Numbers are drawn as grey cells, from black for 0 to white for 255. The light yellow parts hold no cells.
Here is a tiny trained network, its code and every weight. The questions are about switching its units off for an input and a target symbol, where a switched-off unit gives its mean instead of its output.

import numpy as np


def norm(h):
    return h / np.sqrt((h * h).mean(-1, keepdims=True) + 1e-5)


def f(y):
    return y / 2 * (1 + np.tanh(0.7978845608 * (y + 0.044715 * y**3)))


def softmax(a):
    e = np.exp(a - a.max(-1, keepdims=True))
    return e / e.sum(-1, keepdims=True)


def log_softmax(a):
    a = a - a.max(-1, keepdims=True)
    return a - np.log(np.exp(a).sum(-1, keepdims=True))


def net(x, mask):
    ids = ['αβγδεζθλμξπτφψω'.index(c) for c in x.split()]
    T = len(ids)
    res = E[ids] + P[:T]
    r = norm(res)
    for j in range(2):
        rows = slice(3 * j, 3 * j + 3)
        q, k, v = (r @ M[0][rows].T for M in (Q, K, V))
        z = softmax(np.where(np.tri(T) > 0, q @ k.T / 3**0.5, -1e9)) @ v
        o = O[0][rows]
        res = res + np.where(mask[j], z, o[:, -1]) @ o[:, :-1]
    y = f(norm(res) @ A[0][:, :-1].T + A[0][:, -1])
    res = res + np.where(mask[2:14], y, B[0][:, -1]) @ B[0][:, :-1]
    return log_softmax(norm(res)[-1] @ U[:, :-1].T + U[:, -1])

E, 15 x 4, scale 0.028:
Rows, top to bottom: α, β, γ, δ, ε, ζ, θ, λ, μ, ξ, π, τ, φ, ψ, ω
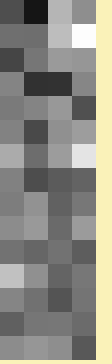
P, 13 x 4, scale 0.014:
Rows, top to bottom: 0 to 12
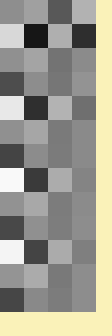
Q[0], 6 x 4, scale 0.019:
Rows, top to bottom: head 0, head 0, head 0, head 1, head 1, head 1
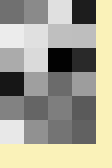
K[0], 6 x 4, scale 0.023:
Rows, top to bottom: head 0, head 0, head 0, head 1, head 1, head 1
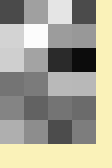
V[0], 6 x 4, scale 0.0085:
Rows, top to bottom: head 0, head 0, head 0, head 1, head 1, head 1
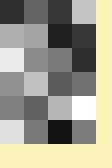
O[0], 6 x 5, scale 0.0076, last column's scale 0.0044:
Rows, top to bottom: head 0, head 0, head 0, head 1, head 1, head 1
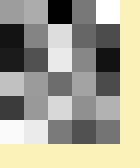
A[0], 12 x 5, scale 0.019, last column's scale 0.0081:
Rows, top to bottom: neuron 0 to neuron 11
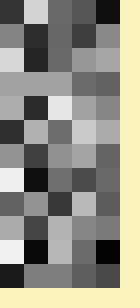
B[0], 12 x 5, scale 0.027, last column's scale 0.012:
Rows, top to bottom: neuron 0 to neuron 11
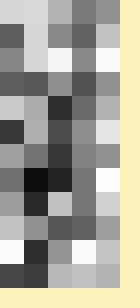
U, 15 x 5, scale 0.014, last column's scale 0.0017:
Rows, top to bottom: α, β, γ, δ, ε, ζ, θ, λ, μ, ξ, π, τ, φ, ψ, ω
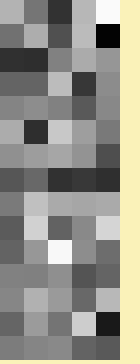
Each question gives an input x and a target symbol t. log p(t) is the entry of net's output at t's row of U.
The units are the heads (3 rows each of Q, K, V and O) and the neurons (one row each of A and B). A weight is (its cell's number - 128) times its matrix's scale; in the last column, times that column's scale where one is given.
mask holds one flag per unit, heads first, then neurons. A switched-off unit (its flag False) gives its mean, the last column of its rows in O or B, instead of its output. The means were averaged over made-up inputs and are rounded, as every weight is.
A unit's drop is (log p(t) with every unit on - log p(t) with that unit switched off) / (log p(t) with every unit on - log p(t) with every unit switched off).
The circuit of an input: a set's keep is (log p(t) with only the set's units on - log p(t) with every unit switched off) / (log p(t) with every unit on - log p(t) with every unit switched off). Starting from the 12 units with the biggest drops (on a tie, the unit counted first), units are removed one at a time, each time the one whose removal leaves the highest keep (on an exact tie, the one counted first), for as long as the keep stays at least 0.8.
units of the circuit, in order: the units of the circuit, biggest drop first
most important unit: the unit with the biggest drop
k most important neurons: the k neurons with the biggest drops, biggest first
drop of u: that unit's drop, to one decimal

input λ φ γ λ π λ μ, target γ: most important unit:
head 1
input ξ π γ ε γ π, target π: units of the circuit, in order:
head 0; neuron 7
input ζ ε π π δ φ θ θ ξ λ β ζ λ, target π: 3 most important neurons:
neuron 7; neuron 11; neuron 0
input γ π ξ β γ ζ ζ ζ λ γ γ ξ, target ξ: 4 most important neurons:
neuron 7; neuron 10; neuron 2; neuron 11
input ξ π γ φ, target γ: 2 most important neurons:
neuron 2; neuron 11
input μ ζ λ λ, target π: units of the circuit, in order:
neuron 7; head 0
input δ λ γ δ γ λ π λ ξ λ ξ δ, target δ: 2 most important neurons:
neuron 10; neuron 2
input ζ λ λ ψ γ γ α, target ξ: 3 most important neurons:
neuron 10; neuron 7; neuron 1
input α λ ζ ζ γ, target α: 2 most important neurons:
neuron 7; neuron 6
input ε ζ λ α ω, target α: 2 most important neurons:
neuron 4; neuron 10
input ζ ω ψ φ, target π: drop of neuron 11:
0.2
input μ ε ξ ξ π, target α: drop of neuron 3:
0.0
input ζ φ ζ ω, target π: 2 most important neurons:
neuron 7; neuron 11
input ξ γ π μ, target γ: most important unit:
neuron 11
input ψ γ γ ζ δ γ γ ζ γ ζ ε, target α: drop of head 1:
0.1
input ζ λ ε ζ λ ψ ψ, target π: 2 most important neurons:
neuron 7; neuron 0
